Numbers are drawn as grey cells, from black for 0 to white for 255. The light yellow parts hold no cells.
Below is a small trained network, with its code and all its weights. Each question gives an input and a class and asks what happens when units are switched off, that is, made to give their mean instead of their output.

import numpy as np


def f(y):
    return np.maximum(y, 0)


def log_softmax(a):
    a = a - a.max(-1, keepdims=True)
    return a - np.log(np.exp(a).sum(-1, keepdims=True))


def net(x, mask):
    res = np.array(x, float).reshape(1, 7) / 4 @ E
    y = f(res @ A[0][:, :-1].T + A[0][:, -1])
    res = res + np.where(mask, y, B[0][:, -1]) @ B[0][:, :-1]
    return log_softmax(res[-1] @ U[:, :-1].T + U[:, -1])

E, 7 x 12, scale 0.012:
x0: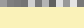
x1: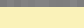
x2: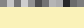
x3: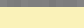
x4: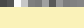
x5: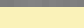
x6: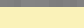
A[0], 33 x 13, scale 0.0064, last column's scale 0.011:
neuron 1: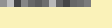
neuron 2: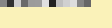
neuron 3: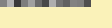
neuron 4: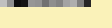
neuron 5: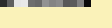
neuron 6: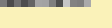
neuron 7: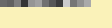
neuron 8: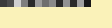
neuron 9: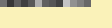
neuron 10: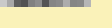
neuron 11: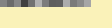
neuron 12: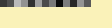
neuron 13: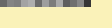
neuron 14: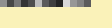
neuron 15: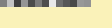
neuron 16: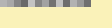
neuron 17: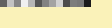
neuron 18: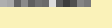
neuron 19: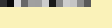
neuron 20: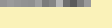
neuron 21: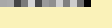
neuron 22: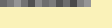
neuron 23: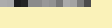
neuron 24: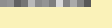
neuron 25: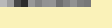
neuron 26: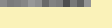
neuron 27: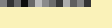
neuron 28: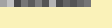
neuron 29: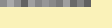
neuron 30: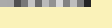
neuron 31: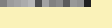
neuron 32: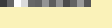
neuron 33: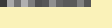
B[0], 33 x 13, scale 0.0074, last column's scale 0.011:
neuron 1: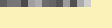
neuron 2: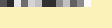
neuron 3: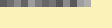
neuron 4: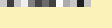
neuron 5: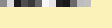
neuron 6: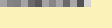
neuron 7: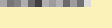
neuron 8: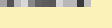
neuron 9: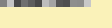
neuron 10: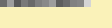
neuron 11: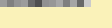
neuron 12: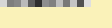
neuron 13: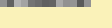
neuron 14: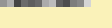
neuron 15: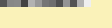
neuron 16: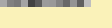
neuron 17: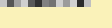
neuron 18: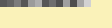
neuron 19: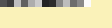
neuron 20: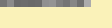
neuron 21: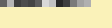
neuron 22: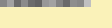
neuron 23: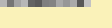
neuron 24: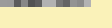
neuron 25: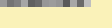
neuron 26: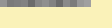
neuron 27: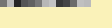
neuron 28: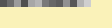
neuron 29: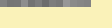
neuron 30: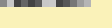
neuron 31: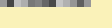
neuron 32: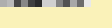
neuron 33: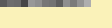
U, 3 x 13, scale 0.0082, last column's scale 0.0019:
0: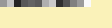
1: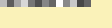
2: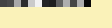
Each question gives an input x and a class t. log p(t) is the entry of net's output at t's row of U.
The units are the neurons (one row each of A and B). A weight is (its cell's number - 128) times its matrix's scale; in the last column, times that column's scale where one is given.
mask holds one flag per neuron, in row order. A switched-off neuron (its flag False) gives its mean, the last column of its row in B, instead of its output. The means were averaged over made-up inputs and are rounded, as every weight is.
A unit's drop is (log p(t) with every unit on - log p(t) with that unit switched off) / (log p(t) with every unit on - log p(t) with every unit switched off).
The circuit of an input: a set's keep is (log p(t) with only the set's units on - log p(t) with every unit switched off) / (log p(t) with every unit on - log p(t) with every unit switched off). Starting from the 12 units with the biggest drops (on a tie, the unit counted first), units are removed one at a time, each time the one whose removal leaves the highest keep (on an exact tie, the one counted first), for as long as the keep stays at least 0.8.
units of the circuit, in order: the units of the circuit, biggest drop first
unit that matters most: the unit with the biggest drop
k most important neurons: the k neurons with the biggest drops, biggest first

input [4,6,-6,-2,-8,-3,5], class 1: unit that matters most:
neuron 4
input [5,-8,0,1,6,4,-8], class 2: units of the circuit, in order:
(neuron 2; neuron 19)
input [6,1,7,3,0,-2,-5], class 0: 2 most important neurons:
(neuron 21; neuron 30)
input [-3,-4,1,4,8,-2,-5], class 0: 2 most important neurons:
(neuron 5; neuron 32)
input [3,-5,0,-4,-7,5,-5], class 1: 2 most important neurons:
(neuron 4; neuron 23)
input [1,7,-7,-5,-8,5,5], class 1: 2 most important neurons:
(neuron 4; neuron 23)
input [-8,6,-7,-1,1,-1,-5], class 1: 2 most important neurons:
(neuron 8; neuron 12)
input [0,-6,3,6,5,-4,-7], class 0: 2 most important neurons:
(neuron 5; neuron 4)
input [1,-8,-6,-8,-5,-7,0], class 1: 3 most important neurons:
(neuron 4; neuron 23; neuron 5)
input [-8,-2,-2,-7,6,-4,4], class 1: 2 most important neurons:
(neuron 8; neuron 12)
